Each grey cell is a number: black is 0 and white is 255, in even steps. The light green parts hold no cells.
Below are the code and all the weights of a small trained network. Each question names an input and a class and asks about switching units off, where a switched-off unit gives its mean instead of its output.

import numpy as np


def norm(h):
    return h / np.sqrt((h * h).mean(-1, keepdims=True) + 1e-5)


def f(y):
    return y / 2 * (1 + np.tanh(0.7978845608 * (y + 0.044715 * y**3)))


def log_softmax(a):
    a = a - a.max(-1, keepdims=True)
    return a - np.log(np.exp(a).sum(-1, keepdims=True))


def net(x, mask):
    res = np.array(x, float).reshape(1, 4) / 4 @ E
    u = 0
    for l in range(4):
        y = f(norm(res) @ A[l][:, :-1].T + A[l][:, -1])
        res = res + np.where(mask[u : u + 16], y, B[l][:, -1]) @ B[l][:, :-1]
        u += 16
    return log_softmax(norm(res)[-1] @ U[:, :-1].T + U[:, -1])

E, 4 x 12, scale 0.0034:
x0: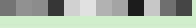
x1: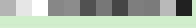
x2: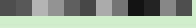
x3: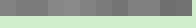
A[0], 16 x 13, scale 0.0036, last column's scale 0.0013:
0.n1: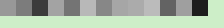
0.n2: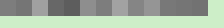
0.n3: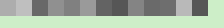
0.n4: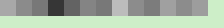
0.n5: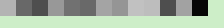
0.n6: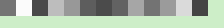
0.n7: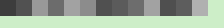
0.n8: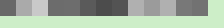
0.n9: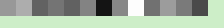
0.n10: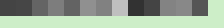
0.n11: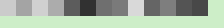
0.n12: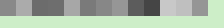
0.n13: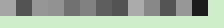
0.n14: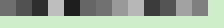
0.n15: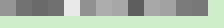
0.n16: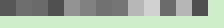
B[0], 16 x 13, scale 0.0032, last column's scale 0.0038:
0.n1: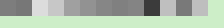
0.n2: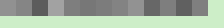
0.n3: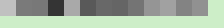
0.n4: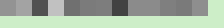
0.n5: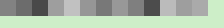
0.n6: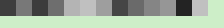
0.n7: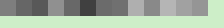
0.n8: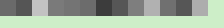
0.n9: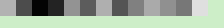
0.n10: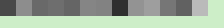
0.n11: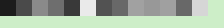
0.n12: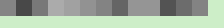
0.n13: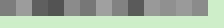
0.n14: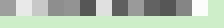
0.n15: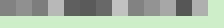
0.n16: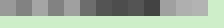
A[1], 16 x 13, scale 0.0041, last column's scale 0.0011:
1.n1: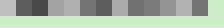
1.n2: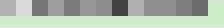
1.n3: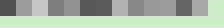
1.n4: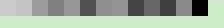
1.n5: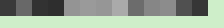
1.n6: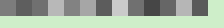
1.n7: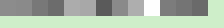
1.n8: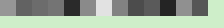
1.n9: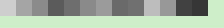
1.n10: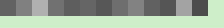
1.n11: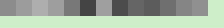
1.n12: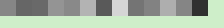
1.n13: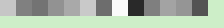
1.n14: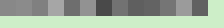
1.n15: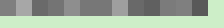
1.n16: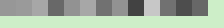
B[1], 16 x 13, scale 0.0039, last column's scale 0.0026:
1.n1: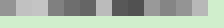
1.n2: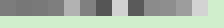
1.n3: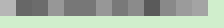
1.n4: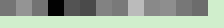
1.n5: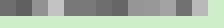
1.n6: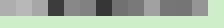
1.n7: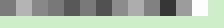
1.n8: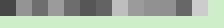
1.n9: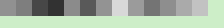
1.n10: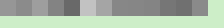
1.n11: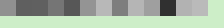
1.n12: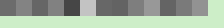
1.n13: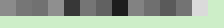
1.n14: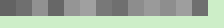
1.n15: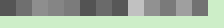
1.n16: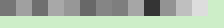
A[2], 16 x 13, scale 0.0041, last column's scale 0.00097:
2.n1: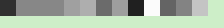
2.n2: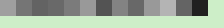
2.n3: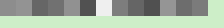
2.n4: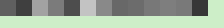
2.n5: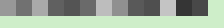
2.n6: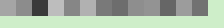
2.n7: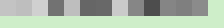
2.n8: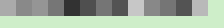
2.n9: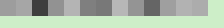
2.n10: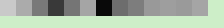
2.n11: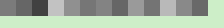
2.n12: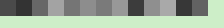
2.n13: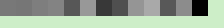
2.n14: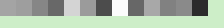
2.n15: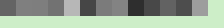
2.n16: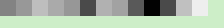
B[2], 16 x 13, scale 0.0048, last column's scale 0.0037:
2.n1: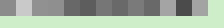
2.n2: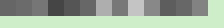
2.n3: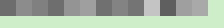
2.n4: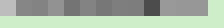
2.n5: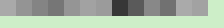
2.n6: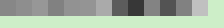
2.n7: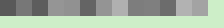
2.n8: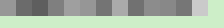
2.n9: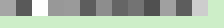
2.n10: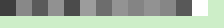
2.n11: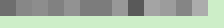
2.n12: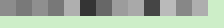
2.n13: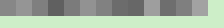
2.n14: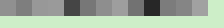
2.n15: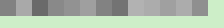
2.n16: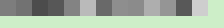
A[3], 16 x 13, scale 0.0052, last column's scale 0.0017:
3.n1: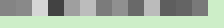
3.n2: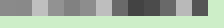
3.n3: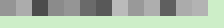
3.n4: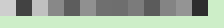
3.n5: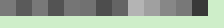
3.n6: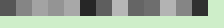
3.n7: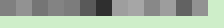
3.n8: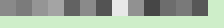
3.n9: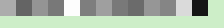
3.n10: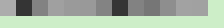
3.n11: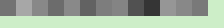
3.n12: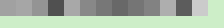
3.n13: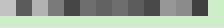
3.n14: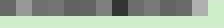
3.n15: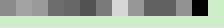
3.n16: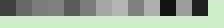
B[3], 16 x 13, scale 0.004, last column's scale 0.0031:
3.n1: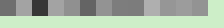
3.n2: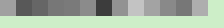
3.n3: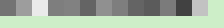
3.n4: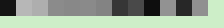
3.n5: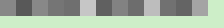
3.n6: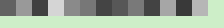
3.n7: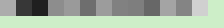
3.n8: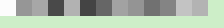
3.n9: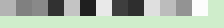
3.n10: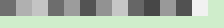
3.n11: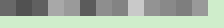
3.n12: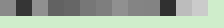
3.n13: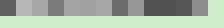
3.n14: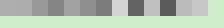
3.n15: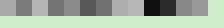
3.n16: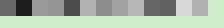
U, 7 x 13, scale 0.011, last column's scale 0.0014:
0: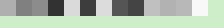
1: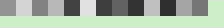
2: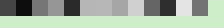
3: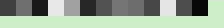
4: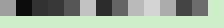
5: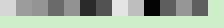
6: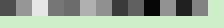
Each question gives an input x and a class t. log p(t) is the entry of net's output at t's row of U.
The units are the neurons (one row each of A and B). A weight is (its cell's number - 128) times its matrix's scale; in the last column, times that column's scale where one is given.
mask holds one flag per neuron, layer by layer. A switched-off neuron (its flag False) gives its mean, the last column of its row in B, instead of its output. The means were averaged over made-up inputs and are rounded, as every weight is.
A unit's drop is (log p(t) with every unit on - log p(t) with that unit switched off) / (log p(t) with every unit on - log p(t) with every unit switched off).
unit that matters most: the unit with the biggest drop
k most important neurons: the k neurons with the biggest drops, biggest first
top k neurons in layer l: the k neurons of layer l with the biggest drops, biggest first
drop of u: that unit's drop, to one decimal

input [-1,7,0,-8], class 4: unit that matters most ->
0.n11
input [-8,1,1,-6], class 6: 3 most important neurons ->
[0.n11 2.n10 1.n7]
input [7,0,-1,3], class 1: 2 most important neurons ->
[0.n14 1.n13]
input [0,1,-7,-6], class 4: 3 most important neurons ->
[2.n10 0.n14 0.n9]
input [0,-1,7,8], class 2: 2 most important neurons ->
[1.n11 0.n11]
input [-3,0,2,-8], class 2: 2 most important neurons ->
[0.n14 1.n11]
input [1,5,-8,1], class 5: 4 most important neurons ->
[2.n14 1.n9 1.n2 1.n7]
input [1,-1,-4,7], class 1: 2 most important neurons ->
[0.n14 2.n10]
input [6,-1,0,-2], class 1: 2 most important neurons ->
[1.n13 0.n6]
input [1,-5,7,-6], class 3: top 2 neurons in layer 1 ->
[1.n8 1.n7]
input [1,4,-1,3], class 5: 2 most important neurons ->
[3.n8 1.n13]
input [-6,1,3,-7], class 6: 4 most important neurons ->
[0.n11 2.n10 1.n7 2.n4]
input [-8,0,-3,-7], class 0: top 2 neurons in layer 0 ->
[0.n14 0.n9]
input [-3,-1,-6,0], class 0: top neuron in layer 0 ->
[0.n9]
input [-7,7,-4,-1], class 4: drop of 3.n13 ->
0.0
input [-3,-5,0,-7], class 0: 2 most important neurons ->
[2.n10 3.n9]
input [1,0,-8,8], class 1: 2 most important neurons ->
[0.n14 2.n10]
